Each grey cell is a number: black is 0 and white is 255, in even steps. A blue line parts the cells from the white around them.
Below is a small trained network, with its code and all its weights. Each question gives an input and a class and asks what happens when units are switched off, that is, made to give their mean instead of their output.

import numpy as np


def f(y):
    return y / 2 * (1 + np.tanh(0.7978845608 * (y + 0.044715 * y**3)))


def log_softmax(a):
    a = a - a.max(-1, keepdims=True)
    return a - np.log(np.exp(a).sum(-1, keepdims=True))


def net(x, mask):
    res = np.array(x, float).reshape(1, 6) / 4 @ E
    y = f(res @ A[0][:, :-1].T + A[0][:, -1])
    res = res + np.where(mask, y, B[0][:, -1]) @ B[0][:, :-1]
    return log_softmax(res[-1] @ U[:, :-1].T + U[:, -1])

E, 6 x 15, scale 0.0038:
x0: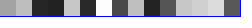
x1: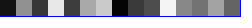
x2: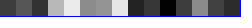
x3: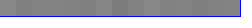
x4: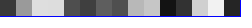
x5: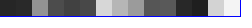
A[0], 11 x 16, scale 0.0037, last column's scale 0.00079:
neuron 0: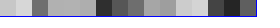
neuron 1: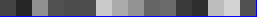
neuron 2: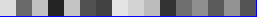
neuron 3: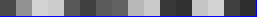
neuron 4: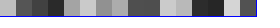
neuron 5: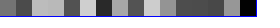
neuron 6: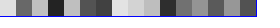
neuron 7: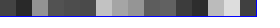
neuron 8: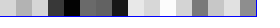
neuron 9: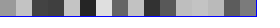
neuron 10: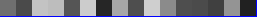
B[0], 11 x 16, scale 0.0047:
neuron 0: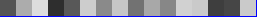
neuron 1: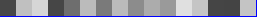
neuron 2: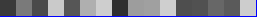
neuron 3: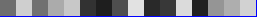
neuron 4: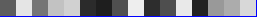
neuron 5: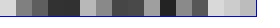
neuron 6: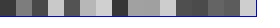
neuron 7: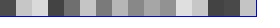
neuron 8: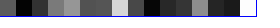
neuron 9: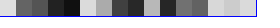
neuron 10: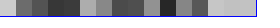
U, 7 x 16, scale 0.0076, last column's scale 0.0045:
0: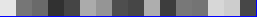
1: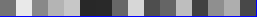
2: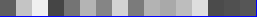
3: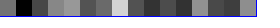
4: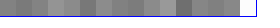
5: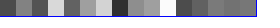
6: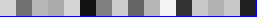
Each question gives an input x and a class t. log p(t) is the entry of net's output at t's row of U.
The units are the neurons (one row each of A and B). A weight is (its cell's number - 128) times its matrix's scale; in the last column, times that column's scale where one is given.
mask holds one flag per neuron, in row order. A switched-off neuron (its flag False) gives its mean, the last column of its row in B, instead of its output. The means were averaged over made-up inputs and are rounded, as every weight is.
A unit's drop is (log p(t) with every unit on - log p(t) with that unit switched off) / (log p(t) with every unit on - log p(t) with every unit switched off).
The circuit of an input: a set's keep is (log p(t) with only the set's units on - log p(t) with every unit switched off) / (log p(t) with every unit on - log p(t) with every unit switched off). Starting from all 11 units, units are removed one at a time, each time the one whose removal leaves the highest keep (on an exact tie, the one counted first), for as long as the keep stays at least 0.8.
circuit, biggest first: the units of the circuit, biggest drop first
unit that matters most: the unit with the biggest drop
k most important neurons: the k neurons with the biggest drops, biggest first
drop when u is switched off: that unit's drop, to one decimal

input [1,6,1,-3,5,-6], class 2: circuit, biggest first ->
(neuron 0)
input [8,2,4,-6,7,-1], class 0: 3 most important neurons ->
(neuron 9; neuron 4; neuron 8)
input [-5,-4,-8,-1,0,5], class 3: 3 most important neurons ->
(neuron 8; neuron 9; neuron 0)
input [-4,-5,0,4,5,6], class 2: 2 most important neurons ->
(neuron 7; neuron 1)
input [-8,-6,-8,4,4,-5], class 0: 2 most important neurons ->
(neuron 5; neuron 10)
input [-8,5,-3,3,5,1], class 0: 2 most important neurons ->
(neuron 5; neuron 10)
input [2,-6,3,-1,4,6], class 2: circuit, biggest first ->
(neuron 7; neuron 1)
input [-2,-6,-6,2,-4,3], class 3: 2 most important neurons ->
(neuron 8; neuron 3)
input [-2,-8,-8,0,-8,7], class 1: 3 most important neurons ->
(neuron 4; neuron 0; neuron 9)
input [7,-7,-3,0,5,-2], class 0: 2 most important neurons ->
(neuron 9; neuron 4)
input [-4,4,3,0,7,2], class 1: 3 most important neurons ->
(neuron 3; neuron 9; neuron 8)
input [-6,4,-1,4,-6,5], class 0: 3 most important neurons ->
(neuron 5; neuron 10; neuron 3)
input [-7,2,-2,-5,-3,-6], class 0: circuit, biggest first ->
(neuron 5; neuron 10)
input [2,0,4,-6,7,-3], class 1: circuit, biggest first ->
(neuron 3)
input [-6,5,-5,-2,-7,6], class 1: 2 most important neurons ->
(neuron 4; neuron 9)
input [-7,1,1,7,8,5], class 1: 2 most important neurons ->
(neuron 3; neuron 9)
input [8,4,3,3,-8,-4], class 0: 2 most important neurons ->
(neuron 9; neuron 3)
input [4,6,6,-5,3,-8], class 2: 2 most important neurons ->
(neuron 0; neuron 8)
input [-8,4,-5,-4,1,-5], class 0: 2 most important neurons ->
(neuron 5; neuron 10)
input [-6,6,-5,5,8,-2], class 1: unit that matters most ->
neuron 3
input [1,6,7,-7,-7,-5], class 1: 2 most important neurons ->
(neuron 4; neuron 8)
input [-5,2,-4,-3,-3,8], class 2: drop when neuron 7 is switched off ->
0.4
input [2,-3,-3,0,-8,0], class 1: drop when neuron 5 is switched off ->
0.0
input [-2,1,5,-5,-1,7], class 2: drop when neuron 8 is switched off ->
0.1
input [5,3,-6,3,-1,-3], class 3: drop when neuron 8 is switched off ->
0.8
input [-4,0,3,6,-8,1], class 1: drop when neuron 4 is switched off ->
0.8
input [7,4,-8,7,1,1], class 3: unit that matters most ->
neuron 8
